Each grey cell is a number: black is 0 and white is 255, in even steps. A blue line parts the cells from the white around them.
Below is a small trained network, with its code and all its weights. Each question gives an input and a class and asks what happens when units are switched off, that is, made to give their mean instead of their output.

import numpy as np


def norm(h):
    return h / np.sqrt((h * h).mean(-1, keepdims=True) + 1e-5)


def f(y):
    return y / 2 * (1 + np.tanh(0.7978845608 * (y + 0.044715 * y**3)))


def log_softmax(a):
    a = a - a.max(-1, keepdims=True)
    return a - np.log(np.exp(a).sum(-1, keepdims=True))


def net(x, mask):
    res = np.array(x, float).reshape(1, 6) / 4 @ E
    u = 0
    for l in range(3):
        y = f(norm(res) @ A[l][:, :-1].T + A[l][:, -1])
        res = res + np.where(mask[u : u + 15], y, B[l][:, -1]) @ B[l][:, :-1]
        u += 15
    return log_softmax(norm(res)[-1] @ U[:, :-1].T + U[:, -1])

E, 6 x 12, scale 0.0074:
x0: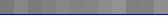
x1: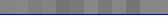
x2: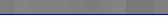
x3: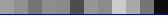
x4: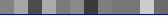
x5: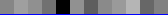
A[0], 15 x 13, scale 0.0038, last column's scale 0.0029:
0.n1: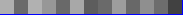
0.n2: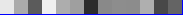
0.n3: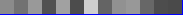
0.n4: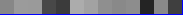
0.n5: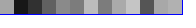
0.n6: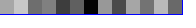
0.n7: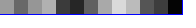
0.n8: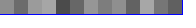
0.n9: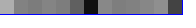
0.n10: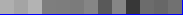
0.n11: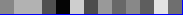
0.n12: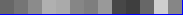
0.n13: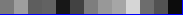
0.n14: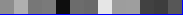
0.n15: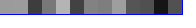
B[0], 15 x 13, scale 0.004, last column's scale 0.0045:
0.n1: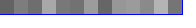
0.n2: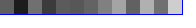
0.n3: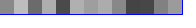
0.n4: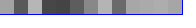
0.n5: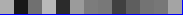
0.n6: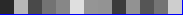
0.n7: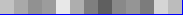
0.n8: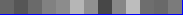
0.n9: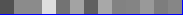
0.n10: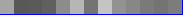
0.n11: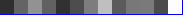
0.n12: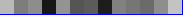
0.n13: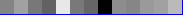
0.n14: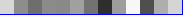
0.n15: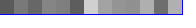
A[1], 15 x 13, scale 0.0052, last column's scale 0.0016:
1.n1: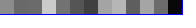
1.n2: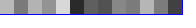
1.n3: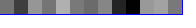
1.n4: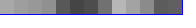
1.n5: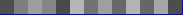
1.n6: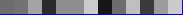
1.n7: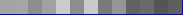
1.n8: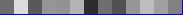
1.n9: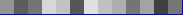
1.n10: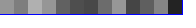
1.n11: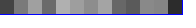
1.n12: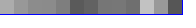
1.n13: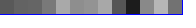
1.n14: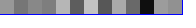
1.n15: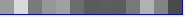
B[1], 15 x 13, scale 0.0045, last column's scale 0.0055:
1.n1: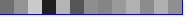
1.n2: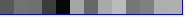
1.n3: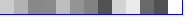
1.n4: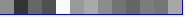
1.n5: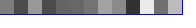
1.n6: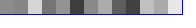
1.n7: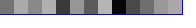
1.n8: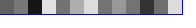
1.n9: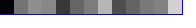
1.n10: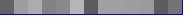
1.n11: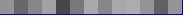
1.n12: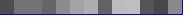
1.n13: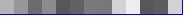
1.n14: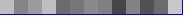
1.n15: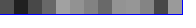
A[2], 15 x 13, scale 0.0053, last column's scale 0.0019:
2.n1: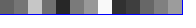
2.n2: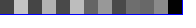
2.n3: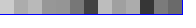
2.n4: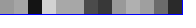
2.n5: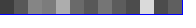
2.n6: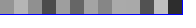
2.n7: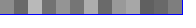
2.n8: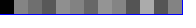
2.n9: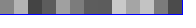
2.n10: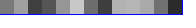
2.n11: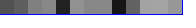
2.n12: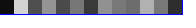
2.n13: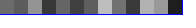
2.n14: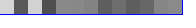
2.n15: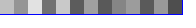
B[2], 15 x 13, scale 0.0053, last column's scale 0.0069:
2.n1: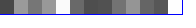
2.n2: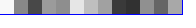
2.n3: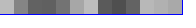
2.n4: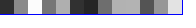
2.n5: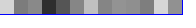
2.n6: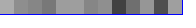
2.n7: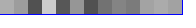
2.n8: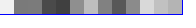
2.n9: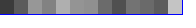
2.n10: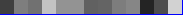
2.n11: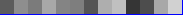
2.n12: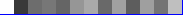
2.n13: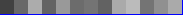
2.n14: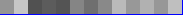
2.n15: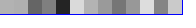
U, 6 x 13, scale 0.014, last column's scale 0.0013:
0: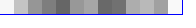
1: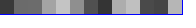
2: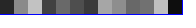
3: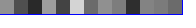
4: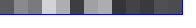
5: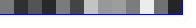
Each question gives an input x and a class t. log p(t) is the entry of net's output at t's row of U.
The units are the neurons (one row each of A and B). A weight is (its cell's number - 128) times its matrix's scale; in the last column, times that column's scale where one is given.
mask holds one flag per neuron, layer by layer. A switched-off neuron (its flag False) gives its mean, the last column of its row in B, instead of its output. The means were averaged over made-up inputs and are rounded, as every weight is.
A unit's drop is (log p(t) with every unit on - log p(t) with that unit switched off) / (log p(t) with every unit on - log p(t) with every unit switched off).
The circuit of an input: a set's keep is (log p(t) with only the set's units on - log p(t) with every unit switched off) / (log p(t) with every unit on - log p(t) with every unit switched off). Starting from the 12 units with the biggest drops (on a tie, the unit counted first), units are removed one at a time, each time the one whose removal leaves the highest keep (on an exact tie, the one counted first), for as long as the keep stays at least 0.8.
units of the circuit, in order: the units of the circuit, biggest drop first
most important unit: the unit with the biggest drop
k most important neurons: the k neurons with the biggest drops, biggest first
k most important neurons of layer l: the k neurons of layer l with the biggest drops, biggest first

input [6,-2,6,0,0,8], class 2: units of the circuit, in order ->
[1.n3 2.n15]
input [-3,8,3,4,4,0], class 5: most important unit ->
1.n3
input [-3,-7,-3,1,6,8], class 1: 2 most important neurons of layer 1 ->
[1.n9 1.n7]
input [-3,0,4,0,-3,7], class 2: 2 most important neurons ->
[0.n11 1.n3]
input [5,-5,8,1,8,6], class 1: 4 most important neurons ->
[0.n14 2.n4 1.n9 0.n13]
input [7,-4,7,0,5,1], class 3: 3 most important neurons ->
[1.n3 0.n6 1.n8]
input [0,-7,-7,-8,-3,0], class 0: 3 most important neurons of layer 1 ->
[1.n3 1.n9 1.n13]
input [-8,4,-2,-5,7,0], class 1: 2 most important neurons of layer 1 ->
[1.n3 1.n9]
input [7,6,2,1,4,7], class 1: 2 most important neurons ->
[0.n14 0.n13]
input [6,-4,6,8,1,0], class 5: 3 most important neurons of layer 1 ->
[1.n9 1.n3 1.n8]
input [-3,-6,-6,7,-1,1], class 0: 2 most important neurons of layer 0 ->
[0.n14 0.n7]
